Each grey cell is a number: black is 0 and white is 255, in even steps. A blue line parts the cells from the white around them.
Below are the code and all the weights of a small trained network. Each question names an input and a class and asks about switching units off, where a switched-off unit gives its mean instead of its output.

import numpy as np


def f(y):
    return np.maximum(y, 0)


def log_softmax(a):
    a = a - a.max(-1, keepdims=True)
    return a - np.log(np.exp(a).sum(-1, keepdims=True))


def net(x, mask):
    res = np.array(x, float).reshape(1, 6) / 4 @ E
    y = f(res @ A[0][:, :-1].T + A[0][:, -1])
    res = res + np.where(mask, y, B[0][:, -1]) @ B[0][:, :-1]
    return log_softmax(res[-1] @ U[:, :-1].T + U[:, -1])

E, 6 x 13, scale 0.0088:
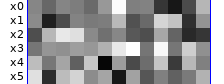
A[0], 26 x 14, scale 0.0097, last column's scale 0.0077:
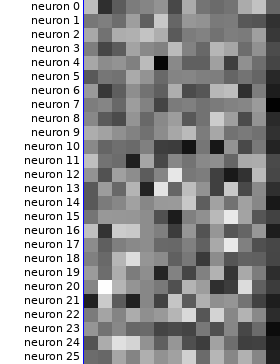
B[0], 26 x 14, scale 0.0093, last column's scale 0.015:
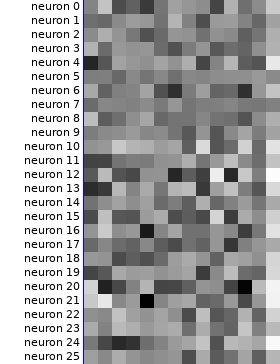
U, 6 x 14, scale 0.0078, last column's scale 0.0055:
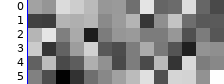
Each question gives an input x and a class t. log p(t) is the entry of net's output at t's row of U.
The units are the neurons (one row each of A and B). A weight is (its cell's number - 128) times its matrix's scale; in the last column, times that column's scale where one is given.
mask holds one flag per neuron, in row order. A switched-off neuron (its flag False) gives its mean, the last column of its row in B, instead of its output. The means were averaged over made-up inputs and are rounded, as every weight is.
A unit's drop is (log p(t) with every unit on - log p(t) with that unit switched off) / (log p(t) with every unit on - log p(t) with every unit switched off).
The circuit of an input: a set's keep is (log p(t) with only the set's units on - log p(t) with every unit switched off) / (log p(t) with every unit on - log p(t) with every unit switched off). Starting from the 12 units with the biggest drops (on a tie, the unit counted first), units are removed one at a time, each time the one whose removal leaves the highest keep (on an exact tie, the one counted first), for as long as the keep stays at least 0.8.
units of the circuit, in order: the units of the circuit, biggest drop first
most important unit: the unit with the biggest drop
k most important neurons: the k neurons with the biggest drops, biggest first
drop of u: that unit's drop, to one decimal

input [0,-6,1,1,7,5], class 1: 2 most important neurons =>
(neuron 4; neuron 19)
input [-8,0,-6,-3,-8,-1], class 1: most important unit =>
neuron 13
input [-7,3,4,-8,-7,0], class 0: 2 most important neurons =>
(neuron 10; neuron 23)
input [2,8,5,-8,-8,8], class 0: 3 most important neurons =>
(neuron 10; neuron 23; neuron 20)
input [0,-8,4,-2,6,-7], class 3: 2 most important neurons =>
(neuron 20; neuron 16)
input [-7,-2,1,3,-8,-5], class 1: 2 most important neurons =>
(neuron 13; neuron 12)
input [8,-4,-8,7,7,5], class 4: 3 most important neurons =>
(neuron 12; neuron 24; neuron 10)
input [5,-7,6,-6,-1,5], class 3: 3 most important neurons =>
(neuron 20; neuron 21; neuron 22)
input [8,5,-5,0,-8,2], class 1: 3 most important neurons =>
(neuron 13; neuron 15; neuron 1)
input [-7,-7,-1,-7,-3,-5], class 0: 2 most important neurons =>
(neuron 10; neuron 12)
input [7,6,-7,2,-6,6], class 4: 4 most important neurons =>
(neuron 12; neuron 24; neuron 21; neuron 20)
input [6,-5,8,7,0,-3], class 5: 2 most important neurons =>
(neuron 24; neuron 10)
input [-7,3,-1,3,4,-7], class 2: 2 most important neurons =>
(neuron 21; neuron 12)
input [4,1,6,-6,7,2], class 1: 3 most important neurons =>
(neuron 4; neuron 19; neuron 22)
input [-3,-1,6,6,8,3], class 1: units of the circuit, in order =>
(neuron 4)
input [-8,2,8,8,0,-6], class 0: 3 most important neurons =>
(neuron 22; neuron 12; neuron 25)
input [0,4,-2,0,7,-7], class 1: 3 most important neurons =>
(neuron 11; neuron 4; neuron 19)
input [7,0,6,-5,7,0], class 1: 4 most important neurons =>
(neuron 4; neuron 19; neuron 15; neuron 17)
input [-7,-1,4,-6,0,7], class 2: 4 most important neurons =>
(neuron 16; neuron 12; neuron 2; neuron 18)
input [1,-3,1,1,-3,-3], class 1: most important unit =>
neuron 24
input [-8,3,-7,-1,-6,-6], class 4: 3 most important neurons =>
(neuron 15; neuron 24; neuron 17)
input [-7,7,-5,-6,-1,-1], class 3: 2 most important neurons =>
(neuron 6; neuron 12)
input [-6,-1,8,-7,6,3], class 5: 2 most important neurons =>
(neuron 24; neuron 18)
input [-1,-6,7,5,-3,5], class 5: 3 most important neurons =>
(neuron 24; neuron 18; neuron 21)
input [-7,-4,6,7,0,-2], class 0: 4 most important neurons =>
(neuron 22; neuron 12; neuron 25; neuron 14)
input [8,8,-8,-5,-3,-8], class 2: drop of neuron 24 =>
0.2
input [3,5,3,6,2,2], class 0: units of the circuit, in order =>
(neuron 22)
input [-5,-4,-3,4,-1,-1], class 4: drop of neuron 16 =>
0.0
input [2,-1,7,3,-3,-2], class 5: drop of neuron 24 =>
0.1
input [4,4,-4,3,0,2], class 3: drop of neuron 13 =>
0.1
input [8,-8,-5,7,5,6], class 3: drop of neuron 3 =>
-0.1
